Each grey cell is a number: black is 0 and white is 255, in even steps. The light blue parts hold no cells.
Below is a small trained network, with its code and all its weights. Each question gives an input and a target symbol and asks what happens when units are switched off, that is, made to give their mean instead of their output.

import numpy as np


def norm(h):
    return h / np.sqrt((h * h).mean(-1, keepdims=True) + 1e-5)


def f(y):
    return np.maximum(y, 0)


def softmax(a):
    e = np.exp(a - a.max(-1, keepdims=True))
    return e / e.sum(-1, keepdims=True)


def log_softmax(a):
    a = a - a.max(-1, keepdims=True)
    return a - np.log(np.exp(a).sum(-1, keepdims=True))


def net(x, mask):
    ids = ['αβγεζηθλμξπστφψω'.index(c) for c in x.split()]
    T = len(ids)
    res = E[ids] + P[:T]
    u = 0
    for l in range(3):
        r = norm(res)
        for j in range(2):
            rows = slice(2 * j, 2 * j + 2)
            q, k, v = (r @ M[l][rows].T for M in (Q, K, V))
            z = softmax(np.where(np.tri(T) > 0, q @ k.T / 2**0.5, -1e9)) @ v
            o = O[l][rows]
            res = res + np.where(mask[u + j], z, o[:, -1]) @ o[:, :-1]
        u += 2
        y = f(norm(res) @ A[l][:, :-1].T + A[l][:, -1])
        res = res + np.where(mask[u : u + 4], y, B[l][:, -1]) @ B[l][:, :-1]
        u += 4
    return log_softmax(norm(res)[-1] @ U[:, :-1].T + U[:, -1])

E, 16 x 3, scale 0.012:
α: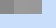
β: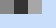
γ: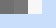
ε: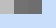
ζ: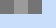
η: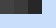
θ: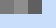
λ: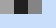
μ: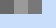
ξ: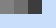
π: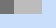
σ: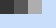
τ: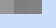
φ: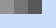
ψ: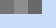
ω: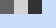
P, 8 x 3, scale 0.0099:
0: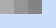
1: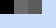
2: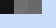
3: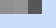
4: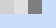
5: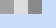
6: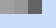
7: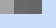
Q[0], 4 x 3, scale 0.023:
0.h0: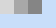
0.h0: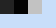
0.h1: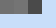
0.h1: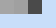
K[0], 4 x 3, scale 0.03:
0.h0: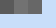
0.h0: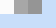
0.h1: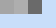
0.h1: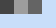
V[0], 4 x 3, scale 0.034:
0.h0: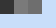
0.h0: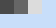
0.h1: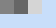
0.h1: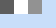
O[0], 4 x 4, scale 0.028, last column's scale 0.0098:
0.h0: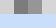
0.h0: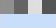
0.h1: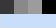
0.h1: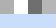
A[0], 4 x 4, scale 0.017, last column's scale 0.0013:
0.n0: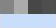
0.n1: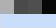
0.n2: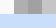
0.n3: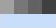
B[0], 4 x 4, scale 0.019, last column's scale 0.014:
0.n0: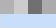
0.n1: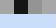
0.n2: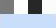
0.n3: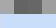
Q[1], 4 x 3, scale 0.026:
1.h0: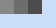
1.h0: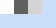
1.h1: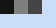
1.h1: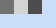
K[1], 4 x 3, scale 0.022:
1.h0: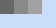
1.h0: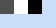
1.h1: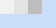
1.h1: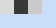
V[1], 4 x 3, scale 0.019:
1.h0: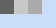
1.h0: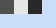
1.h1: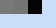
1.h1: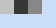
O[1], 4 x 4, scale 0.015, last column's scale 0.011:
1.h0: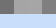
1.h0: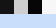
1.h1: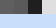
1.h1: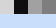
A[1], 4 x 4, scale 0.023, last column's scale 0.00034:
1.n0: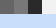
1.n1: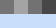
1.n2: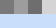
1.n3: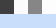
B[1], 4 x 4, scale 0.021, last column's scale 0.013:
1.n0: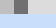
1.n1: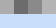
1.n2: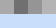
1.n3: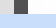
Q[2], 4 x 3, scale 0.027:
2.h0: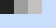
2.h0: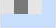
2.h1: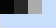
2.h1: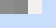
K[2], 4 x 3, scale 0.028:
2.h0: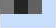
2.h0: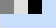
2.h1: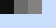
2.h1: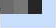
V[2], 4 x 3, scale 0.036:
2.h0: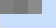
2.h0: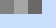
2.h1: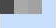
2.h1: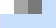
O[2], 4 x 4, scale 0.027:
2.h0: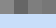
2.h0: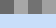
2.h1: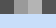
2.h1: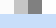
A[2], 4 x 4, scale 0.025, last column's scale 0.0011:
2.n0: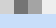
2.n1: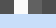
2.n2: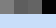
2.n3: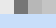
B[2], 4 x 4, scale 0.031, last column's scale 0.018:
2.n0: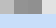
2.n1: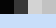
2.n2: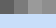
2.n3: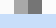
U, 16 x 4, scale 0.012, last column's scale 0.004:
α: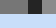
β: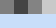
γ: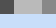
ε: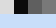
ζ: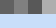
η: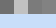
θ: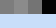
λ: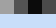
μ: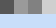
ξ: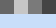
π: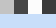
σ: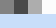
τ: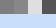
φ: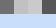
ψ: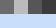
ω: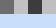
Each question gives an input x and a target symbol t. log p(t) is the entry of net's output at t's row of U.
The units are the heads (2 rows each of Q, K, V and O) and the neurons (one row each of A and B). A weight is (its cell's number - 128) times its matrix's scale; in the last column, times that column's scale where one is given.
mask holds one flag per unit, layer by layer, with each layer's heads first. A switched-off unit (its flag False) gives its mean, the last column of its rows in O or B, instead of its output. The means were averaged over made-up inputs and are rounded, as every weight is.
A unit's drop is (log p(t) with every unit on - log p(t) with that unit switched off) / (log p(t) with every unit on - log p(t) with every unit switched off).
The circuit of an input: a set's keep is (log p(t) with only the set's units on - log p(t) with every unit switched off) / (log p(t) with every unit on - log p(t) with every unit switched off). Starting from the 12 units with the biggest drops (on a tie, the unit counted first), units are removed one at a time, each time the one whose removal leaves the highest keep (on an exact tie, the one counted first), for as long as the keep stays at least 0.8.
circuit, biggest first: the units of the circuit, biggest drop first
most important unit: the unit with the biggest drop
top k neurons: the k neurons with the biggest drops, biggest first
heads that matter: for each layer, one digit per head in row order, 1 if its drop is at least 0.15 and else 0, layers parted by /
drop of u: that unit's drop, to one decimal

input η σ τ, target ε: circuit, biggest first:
(0.h1 2.h1)
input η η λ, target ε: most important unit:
0.h1
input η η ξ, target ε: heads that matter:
01 / 00 / 00
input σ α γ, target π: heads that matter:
11 / 10 / 00
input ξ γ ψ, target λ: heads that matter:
11 / 00 / 00
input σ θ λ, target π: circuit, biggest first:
(0.h0 0.h1)
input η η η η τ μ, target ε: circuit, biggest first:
(0.h1 1.h1)
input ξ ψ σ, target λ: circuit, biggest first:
(0.h1 0.h0 2.h1)
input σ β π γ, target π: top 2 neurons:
(0.n2 2.n1)
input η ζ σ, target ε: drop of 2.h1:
0.1
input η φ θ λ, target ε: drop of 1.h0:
0.0
